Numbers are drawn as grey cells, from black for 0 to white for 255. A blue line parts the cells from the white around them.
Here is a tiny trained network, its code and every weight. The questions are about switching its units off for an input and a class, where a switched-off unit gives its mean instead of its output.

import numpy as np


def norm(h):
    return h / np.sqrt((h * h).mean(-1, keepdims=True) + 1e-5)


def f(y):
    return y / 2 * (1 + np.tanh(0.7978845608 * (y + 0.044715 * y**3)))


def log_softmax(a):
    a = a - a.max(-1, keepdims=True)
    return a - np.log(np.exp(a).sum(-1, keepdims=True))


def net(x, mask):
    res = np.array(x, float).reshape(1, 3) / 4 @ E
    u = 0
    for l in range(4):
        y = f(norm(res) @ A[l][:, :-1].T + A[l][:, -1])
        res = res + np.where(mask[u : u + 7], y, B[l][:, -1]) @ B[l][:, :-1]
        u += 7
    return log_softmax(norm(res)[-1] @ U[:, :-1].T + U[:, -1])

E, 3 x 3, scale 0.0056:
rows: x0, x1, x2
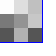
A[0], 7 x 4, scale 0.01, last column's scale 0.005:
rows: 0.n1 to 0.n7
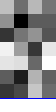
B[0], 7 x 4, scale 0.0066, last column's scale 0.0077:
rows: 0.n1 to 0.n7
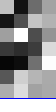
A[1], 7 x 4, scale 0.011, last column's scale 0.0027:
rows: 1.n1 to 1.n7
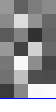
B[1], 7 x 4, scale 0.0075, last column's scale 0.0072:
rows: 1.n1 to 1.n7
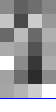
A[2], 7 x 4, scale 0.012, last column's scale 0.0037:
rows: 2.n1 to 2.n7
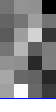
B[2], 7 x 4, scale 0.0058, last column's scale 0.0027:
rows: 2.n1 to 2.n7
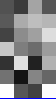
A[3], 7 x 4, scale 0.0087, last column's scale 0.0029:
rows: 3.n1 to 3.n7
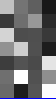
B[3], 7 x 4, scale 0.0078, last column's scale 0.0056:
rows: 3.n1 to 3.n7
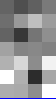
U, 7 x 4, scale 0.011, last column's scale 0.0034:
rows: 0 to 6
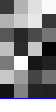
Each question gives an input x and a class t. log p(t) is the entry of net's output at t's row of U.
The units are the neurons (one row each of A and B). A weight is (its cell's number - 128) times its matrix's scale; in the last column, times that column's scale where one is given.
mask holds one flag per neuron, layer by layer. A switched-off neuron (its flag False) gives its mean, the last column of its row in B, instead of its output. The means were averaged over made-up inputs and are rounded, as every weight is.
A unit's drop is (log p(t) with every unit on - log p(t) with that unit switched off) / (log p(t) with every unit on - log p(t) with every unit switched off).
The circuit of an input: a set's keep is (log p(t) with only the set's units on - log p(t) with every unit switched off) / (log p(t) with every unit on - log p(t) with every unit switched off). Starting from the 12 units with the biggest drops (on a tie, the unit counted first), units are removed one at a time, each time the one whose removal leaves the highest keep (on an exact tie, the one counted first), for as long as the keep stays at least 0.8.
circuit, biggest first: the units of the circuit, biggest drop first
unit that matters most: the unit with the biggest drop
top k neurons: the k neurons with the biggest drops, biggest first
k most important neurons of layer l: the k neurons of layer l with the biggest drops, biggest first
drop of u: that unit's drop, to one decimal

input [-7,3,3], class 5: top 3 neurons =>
(0.n5, 0.n3, 0.n4)
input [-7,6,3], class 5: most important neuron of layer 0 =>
(0.n5)
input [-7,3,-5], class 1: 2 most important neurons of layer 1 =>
(1.n7, 1.n5)
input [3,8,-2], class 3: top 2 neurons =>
(0.n1, 0.n6)
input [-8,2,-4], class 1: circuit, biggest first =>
(0.n5, 0.n4)
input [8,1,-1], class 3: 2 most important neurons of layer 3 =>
(3.n7, 3.n5)
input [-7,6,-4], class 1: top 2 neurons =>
(0.n5, 0.n7)
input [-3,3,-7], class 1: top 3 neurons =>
(0.n5, 0.n7, 0.n4)
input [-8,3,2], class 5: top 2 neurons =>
(0.n5, 0.n3)
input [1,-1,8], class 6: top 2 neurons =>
(0.n5, 1.n5)
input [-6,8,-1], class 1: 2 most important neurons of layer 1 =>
(1.n2, 1.n7)
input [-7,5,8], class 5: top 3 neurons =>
(0.n5, 0.n4, 2.n7)
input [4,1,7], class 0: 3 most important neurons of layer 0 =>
(0.n5, 0.n3, 0.n1)
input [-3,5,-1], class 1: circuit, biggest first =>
(0.n4)
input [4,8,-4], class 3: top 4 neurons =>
(0.n1, 0.n2, 0.n6, 1.n4)
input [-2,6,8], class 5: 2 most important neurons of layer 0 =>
(0.n4, 0.n5)
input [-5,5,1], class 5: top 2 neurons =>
(1.n5, 0.n3)
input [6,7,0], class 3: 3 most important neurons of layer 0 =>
(0.n1, 0.n6, 0.n2)
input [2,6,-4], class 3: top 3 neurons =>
(0.n1, 0.n2, 1.n4)
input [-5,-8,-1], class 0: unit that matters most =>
0.n2
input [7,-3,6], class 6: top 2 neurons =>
(0.n5, 0.n4)
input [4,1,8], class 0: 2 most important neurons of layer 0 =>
(0.n5, 0.n3)
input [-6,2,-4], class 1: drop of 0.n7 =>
0.2
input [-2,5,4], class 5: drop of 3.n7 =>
0.0
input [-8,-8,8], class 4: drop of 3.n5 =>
0.1
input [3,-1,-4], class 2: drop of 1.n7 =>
0.1
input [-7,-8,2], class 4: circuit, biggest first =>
(0.n5)
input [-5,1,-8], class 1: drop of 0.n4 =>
0.2
